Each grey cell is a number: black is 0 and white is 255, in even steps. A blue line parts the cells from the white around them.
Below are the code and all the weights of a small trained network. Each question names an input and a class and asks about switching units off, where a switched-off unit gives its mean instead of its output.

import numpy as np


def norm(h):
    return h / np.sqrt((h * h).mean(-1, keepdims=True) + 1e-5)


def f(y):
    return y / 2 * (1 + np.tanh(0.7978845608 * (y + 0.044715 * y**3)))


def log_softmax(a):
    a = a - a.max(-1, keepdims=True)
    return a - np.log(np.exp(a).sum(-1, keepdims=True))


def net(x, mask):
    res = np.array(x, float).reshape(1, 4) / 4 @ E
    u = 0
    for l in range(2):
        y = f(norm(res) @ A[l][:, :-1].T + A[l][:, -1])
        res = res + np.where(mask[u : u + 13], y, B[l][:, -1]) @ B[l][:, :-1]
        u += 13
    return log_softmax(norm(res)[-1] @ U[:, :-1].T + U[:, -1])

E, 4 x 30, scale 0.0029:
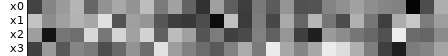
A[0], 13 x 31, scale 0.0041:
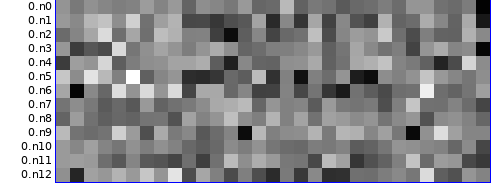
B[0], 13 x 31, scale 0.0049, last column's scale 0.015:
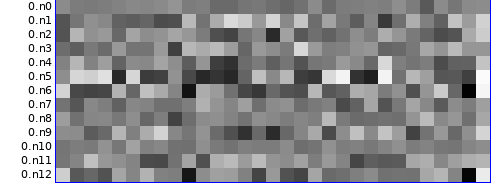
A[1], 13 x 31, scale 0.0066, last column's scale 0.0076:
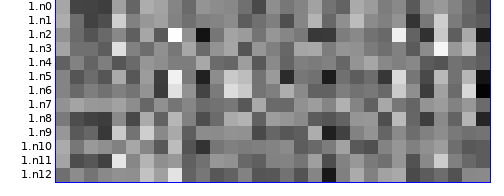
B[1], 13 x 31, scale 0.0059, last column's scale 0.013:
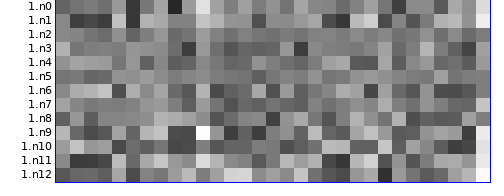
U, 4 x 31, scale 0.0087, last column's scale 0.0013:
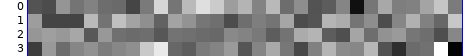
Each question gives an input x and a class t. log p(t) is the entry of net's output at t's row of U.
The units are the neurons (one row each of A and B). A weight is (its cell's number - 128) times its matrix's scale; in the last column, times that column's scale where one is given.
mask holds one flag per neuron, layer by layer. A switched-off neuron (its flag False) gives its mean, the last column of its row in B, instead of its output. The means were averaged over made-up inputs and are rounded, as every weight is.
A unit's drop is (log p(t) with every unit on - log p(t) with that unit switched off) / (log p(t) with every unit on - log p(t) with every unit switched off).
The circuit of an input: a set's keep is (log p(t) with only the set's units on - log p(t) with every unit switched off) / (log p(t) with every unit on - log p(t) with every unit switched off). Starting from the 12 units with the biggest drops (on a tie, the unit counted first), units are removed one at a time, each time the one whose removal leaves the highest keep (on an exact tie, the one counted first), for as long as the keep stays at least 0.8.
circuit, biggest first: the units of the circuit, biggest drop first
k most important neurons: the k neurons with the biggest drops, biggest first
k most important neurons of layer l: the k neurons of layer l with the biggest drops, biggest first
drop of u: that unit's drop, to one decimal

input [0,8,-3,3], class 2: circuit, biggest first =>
(0.n5)
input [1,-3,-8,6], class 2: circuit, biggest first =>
(1.n1 1.n11)
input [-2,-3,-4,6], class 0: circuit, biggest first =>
(0.n9 0.n6 1.n9)
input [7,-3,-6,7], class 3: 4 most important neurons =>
(0.n5 0.n1 0.n4 1.n10)
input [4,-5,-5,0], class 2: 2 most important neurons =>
(1.n12 0.n1)
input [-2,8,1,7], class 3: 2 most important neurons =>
(0.n6 0.n12)
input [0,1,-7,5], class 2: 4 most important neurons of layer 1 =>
(1.n1 1.n11 1.n9 1.n12)
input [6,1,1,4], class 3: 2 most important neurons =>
(0.n6 0.n2)
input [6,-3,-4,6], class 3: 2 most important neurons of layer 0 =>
(0.n5 0.n1)
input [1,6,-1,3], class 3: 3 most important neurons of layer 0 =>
(0.n9 0.n2 0.n12)
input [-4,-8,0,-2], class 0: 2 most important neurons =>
(0.n6 0.n5)
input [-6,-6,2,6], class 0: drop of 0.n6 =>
0.6
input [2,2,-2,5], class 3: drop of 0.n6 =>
0.2
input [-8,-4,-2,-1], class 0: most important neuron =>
(0.n5)
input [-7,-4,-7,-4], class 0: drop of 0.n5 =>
0.2
